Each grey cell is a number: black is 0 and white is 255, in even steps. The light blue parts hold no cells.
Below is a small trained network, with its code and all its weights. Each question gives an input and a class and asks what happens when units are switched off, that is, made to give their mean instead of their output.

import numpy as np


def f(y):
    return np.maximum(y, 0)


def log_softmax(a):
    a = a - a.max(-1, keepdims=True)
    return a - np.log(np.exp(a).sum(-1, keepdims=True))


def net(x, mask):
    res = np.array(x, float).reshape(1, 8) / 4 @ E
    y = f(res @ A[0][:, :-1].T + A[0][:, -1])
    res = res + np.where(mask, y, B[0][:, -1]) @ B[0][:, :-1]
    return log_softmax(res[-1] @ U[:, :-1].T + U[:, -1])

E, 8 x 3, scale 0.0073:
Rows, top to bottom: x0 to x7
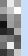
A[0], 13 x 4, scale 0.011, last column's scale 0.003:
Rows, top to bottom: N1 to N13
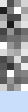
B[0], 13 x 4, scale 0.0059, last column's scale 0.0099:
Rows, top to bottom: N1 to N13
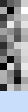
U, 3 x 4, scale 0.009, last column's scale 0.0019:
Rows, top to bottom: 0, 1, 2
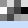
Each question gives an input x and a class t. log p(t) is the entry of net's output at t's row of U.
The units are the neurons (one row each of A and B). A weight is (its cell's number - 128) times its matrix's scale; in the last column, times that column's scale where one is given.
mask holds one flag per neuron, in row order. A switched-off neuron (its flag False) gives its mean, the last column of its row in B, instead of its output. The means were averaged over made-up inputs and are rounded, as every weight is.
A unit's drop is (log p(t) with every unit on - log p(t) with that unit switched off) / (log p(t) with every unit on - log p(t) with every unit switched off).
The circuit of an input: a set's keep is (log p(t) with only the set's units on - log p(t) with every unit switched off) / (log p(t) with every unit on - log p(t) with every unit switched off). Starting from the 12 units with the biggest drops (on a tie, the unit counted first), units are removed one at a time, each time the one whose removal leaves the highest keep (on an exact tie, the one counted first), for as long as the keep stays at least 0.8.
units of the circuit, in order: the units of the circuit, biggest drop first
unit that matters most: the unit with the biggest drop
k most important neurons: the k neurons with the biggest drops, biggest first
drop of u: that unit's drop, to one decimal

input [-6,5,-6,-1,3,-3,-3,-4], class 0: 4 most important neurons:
[N4; N2; N9; N13]
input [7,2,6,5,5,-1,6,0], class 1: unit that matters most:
N11
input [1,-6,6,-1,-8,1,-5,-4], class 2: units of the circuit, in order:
[N7; N4]
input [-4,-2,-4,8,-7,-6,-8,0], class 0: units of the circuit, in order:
[N2; N9]
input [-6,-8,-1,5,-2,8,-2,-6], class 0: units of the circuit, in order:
[N2; N10]
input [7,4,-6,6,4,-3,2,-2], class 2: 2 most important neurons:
[N2; N9]
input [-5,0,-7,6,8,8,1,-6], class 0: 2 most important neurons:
[N2; N10]
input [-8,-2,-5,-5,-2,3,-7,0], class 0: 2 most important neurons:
[N4; N2]
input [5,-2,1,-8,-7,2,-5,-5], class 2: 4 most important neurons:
[N7; N1; N10; N11]
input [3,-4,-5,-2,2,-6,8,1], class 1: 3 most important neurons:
[N10; N4; N13]
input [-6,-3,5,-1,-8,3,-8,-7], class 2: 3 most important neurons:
[N7; N1; N3]
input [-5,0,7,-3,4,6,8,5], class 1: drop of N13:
0.2
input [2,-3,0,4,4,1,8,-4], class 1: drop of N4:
0.2
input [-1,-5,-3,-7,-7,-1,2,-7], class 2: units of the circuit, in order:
[N7]
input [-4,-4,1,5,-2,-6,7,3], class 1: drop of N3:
0.1
